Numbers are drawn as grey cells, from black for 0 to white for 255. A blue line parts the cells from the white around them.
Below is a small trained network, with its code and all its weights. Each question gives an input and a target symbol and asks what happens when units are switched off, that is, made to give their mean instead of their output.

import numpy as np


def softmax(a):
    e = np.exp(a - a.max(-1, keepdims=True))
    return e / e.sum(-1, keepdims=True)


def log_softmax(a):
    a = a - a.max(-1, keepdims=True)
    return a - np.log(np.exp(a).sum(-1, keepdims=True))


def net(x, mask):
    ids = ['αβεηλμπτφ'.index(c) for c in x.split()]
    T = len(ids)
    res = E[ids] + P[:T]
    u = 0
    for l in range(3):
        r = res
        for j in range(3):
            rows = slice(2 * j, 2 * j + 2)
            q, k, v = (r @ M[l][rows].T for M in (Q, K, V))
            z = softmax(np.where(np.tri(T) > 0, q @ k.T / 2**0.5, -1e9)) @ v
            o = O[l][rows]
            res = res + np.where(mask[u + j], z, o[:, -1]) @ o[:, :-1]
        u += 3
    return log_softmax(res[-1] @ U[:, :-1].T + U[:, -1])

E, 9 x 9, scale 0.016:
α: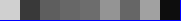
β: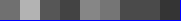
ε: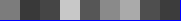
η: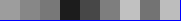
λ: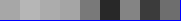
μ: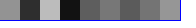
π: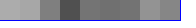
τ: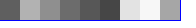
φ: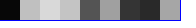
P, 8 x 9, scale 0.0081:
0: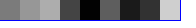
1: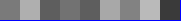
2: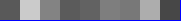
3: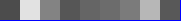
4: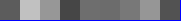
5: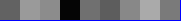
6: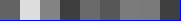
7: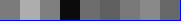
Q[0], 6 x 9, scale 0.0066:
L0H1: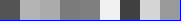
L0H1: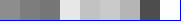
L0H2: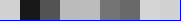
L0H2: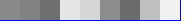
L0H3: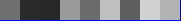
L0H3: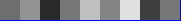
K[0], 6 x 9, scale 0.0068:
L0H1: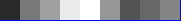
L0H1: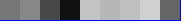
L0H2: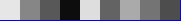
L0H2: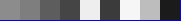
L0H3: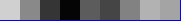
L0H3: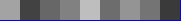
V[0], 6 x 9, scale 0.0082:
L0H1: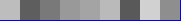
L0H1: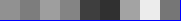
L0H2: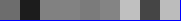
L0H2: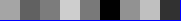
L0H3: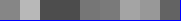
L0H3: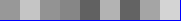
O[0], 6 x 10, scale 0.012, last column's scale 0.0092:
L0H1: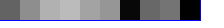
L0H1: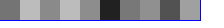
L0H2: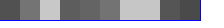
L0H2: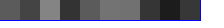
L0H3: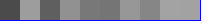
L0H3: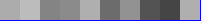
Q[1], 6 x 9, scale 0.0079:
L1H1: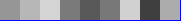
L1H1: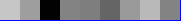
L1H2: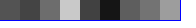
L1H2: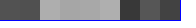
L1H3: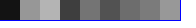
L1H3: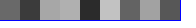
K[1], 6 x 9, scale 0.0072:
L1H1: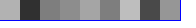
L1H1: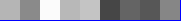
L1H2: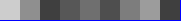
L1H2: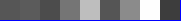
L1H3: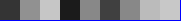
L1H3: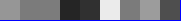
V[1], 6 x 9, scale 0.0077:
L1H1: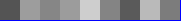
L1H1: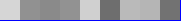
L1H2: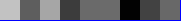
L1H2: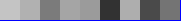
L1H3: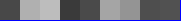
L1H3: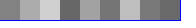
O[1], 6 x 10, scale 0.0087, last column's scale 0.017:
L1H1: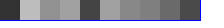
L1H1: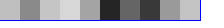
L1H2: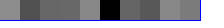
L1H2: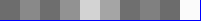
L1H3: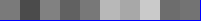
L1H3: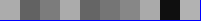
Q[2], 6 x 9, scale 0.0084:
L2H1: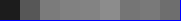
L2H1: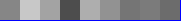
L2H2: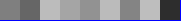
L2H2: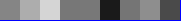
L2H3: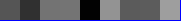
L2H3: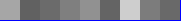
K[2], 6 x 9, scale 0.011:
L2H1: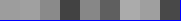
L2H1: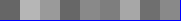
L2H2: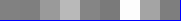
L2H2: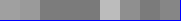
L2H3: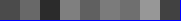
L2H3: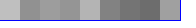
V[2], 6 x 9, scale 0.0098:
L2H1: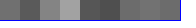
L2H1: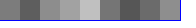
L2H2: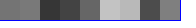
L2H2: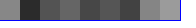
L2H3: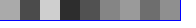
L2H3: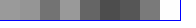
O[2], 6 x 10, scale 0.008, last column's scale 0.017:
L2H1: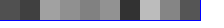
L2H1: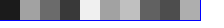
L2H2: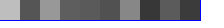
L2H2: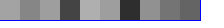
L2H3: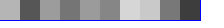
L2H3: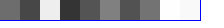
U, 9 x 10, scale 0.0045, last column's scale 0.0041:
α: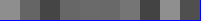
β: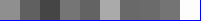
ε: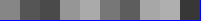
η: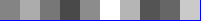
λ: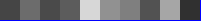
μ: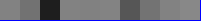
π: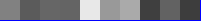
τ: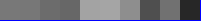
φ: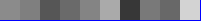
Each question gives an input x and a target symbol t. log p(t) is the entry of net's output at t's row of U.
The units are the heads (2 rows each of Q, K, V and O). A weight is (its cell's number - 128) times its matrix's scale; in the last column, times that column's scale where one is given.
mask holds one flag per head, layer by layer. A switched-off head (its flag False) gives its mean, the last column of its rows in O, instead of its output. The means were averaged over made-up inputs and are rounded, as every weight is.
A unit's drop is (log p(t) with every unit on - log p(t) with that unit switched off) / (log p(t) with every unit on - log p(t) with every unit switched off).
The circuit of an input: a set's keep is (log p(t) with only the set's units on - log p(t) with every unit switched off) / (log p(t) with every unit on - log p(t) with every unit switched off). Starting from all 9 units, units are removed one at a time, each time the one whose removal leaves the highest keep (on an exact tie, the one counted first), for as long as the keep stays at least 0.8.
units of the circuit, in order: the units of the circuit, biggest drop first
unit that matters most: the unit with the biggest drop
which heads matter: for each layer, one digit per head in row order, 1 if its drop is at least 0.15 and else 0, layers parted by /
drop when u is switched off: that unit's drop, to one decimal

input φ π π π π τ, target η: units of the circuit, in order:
(L0H2, L1H2)
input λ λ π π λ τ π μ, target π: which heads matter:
110 / 110 / 001
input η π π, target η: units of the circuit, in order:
(L1H2, L0H2)
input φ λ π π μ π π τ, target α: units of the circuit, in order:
(L0H1, L1H1, L2H2)
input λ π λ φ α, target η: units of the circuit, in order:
(L1H2, L0H2)
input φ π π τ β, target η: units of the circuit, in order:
(L0H2, L1H2)
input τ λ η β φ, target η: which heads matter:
110 / 010 / 000
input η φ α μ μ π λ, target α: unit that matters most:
L1H1
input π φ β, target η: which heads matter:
110 / 010 / 100
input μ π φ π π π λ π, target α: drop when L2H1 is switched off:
0.1
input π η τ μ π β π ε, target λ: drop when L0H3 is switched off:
0.2
